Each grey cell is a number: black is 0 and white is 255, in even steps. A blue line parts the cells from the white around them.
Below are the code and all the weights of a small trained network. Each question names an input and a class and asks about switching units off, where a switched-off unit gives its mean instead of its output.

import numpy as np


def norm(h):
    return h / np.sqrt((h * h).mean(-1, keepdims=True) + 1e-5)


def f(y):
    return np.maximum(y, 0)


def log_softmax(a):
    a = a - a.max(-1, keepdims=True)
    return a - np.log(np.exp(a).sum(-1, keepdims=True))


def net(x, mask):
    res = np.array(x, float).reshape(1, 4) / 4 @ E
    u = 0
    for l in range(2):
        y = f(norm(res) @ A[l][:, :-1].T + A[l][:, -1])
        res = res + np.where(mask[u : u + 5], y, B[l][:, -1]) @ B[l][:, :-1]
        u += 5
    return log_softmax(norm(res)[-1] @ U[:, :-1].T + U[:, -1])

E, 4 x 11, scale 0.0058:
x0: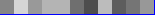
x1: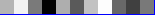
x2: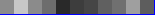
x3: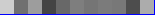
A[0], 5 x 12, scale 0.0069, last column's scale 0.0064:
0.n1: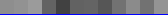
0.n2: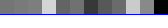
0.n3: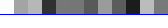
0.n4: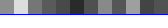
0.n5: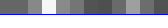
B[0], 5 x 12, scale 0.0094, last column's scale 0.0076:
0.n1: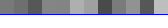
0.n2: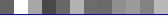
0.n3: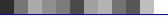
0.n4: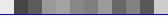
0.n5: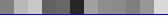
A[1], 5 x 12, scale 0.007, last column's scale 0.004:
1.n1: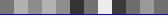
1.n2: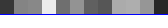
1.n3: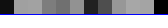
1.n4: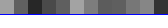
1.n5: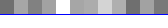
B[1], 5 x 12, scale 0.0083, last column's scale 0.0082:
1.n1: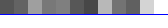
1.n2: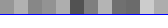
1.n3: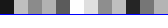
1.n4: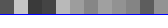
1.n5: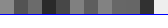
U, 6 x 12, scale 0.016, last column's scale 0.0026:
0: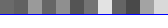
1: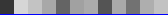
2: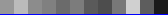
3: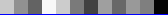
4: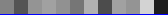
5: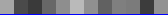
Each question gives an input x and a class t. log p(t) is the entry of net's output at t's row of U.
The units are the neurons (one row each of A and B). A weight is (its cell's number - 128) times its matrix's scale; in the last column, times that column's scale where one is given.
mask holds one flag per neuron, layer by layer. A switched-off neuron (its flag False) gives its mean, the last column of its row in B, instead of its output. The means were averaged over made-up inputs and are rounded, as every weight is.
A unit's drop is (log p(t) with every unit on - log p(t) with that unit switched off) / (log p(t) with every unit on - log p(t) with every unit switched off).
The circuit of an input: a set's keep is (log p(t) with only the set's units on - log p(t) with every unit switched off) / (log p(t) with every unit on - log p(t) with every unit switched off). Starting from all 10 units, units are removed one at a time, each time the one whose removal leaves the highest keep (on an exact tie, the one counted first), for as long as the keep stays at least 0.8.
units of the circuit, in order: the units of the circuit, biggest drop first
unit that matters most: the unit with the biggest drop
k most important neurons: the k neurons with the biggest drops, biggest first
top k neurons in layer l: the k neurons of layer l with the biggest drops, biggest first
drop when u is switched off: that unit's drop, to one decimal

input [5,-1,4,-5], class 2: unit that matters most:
0.n4
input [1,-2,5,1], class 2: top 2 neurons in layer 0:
[0.n4; 0.n2]
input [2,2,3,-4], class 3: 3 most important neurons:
[0.n4; 0.n3; 1.n5]
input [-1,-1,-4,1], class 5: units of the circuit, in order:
[0.n3; 1.n1]
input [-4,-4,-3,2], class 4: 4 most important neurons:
[0.n2; 0.n3; 1.n3; 1.n1]
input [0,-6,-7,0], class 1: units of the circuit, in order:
[0.n4; 1.n3]
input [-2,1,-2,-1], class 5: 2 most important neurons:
[0.n3; 0.n5]
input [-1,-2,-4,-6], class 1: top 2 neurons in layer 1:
[1.n3; 1.n1]
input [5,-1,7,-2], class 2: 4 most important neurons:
[0.n4; 0.n2; 0.n3; 0.n1]
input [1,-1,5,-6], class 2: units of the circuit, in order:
[0.n4; 0.n3; 0.n2]
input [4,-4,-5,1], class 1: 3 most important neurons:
[0.n4; 0.n3; 1.n3]
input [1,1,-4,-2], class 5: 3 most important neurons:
[0.n3; 1.n5; 0.n5]
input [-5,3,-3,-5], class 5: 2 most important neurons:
[0.n3; 1.n1]
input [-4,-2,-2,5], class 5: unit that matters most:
0.n5
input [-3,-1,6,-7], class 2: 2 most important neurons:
[0.n4; 0.n3]
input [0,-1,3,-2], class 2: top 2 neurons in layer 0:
[0.n4; 0.n3]
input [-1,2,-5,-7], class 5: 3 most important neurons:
[0.n3; 0.n5; 1.n1]
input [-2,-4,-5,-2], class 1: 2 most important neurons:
[0.n4; 0.n3]
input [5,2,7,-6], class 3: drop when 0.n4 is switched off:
0.2
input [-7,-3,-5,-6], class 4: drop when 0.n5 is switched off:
-0.1
